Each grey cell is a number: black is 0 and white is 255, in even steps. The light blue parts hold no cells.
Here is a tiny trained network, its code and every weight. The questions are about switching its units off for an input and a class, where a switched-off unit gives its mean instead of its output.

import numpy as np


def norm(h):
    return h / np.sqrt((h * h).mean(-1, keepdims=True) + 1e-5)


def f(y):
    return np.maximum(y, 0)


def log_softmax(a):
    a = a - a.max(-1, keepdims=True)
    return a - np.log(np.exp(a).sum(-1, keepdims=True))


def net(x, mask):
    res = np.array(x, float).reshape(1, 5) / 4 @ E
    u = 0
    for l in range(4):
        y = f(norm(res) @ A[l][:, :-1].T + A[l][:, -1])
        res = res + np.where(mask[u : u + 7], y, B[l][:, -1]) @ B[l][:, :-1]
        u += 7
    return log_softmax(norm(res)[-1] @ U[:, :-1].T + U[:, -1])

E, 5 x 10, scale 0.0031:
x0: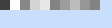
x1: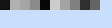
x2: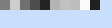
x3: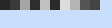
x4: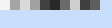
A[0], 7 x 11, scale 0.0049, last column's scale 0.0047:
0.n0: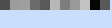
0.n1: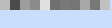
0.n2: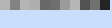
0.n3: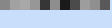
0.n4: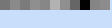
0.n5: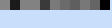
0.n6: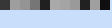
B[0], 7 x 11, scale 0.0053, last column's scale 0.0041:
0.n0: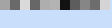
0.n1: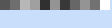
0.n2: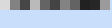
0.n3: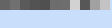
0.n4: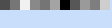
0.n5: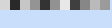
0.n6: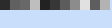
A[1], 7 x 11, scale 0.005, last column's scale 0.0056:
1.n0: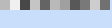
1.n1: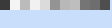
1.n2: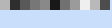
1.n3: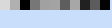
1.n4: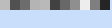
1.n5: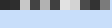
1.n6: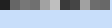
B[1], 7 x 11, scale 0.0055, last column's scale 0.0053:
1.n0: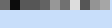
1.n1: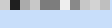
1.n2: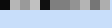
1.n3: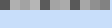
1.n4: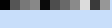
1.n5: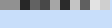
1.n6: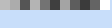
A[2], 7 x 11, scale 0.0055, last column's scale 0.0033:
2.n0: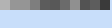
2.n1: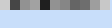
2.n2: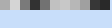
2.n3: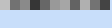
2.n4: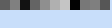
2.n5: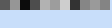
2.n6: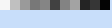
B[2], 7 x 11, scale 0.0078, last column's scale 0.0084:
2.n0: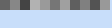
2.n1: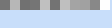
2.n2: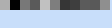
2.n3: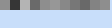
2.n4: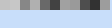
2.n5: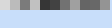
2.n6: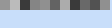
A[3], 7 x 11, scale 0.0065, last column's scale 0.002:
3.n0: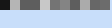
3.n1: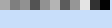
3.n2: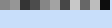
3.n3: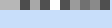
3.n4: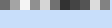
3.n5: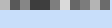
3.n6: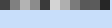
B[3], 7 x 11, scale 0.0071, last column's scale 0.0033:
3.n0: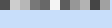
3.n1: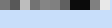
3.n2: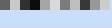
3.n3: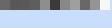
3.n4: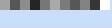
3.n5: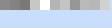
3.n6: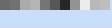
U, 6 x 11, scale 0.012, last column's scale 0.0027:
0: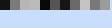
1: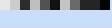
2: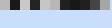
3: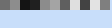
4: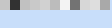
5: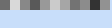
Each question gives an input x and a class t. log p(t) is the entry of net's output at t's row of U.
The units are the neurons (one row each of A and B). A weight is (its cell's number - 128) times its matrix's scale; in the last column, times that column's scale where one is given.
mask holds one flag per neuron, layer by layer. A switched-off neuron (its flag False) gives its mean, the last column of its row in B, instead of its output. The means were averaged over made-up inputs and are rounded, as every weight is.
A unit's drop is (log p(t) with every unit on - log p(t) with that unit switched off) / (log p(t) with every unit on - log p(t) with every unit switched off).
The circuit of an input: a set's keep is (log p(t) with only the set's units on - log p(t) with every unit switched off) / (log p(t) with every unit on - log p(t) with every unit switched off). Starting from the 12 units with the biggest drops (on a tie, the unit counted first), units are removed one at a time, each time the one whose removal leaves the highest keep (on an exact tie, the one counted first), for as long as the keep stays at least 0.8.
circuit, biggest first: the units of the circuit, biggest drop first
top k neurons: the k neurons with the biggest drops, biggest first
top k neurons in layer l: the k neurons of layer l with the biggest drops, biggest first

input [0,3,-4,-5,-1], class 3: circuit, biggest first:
[0.n3]
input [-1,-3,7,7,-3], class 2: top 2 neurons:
[0.n0; 2.n2]
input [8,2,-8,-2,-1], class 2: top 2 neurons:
[0.n4; 3.n4]
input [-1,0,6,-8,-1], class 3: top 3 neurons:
[1.n0; 3.n2; 0.n3]
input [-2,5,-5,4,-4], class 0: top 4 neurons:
[0.n4; 0.n6; 0.n0; 2.n2]
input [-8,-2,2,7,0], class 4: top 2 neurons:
[0.n5; 3.n5]
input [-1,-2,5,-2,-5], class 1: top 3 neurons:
[1.n6; 2.n4; 2.n5]
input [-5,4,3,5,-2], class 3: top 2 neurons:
[1.n5; 0.n1]
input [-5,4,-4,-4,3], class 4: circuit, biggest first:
[0.n5; 3.n5]
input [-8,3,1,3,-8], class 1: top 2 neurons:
[2.n4; 2.n5]
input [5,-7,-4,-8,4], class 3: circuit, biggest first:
[1.n0; 3.n2; 1.n6]
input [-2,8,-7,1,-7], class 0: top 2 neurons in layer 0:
[0.n4; 0.n6]
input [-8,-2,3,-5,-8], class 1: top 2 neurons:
[2.n4; 2.n5]
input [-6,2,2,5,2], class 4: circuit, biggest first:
[3.n5]
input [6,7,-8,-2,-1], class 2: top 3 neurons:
[0.n4; 3.n4; 1.n2]
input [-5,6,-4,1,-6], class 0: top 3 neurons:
[0.n4; 0.n6; 3.n6]
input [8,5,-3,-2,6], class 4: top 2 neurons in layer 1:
[1.n1; 1.n6]
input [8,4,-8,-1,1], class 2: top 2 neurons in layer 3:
[3.n4; 3.n5]
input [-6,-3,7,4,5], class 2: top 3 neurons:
[1.n6; 3.n1; 1.n1]
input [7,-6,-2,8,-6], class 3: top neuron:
[1.n5]
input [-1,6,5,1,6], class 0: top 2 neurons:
[0.n6; 1.n6]
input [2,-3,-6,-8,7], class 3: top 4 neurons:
[1.n6; 1.n0; 0.n3; 2.n4]
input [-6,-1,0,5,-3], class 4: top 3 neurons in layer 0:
[0.n5; 0.n3; 0.n1]
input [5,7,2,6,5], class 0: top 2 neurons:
[0.n6; 1.n6]
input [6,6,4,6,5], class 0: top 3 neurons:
[0.n6; 1.n6; 0.n0]
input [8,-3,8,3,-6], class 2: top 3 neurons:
[0.n0; 2.n2; 3.n1]
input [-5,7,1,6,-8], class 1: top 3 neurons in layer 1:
[1.n6; 1.n2; 1.n4]
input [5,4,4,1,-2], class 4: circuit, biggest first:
[1.n1]
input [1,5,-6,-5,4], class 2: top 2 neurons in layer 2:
[2.n4; 2.n5]
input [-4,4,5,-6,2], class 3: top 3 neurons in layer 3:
[3.n2; 3.n3; 3.n4]
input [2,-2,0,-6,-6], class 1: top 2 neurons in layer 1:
[1.n6; 1.n5]
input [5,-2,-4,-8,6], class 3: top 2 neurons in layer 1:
[1.n0; 1.n6]
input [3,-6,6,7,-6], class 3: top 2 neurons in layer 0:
[0.n6; 0.n4]
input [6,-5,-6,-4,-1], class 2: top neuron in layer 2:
[2.n0]
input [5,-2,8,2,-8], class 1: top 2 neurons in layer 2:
[2.n5; 2.n4]
